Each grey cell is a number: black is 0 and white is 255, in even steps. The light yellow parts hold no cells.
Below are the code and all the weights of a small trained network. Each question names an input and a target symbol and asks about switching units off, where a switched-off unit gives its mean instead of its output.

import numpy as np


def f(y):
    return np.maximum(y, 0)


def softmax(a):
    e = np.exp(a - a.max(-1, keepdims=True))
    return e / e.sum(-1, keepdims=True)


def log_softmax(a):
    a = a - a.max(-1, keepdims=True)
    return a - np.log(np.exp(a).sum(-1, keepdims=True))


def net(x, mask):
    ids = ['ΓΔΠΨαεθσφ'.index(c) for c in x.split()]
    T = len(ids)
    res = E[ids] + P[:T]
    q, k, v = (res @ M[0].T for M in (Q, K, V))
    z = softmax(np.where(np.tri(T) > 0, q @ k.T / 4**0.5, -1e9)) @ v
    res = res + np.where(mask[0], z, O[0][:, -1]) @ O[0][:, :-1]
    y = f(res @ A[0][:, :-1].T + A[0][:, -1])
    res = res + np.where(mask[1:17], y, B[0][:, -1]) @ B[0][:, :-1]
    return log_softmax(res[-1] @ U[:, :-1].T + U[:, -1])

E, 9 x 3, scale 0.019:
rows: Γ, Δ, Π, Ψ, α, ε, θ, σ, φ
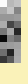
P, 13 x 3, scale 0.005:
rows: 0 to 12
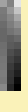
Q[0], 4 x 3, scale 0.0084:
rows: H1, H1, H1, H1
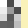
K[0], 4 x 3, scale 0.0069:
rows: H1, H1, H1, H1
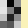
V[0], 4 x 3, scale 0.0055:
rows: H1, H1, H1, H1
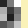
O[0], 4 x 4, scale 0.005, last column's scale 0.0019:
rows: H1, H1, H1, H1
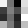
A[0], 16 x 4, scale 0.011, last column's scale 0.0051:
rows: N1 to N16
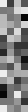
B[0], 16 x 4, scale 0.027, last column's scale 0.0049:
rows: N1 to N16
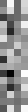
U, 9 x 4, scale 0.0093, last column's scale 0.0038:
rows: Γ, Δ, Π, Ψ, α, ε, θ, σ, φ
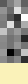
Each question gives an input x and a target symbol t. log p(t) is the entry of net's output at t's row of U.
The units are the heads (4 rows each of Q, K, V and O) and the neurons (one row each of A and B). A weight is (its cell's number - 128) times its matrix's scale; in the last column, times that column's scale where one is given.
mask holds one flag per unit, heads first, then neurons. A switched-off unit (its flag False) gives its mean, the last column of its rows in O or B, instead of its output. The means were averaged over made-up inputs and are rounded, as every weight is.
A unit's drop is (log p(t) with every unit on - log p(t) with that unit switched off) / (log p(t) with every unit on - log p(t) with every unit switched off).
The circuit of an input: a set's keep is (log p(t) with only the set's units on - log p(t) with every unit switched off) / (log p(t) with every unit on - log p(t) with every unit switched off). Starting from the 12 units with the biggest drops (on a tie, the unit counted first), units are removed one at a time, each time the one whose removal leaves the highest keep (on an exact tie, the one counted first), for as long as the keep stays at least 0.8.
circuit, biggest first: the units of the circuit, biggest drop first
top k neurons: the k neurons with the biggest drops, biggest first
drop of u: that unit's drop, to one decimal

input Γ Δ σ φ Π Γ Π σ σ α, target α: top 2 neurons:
N8, N11
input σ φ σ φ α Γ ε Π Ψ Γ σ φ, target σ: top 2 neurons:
N16, N13
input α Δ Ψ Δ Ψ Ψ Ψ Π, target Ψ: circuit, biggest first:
H1, N11
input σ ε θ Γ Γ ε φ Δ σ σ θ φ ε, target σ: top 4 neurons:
N13, N16, N1, N2
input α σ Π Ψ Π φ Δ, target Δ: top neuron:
N4
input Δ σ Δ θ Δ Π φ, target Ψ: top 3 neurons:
N14, N11, N4
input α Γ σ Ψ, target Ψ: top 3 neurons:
N11, N4, N13
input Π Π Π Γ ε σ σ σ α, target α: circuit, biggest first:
N12, N7
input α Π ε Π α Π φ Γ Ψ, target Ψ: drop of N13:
0.2
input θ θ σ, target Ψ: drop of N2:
0.0
